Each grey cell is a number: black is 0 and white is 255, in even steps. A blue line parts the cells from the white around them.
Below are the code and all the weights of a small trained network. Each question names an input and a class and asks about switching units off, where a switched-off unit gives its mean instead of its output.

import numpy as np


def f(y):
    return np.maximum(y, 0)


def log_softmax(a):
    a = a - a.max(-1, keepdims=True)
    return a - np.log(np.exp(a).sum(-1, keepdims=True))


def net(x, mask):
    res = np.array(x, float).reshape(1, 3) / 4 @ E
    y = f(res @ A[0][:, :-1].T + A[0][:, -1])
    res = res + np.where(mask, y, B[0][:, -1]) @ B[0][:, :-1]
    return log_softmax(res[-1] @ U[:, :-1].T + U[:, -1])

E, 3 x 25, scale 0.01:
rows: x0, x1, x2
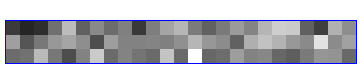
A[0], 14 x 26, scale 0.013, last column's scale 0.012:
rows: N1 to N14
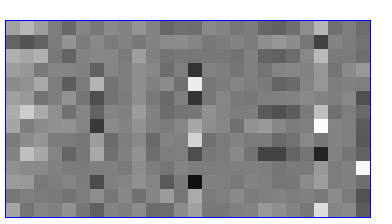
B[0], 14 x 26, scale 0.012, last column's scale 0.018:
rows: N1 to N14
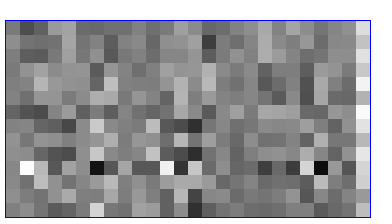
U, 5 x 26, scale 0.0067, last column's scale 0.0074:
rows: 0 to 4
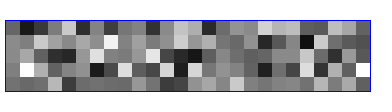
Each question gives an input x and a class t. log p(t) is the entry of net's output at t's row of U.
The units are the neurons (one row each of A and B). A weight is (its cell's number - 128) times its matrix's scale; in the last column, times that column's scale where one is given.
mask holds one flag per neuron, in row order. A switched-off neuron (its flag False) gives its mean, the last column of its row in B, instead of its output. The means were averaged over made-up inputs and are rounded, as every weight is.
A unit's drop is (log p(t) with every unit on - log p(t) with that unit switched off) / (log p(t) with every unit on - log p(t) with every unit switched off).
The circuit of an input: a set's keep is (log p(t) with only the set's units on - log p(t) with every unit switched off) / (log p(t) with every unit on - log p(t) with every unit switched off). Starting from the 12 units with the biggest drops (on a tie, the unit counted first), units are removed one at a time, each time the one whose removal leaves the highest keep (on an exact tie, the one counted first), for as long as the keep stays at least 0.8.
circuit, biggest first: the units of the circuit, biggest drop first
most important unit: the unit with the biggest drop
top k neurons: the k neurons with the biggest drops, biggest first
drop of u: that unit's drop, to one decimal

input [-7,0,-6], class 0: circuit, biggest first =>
(N7)
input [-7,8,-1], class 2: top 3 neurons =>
(N8; N14; N2)
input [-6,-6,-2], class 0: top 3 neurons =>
(N7; N1; N8)
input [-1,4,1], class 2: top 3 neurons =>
(N8; N14; N4)
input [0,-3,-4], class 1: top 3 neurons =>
(N8; N12; N6)
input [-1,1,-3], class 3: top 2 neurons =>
(N5; N9)
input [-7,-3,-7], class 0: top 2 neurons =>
(N7; N1)
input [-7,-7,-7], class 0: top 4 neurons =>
(N7; N1; N3; N5)
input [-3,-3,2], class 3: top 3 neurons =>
(N8; N11; N14)
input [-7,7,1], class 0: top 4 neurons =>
(N7; N1; N3; N10)
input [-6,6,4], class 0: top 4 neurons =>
(N7; N10; N3; N1)
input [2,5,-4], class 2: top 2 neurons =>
(N5; N8)
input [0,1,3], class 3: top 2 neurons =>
(N12; N6)
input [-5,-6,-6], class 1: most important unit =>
N12
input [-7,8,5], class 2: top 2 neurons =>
(N8; N14)
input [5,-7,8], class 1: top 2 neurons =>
(N5; N8)
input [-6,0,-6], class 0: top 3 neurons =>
(N7; N1; N5)
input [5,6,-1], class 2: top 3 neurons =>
(N7; N1; N3)
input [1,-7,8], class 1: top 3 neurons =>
(N5; N8; N9)
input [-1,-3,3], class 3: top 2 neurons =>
(N8; N12)
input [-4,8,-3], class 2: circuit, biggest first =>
(N8)
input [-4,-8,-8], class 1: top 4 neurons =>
(N12; N4; N6; N8)
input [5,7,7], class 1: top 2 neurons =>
(N10; N5)
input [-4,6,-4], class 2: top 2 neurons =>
(N8; N5)
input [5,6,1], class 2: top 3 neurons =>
(N7; N1; N3)
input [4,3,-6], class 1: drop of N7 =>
0.2
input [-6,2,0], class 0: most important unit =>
N7
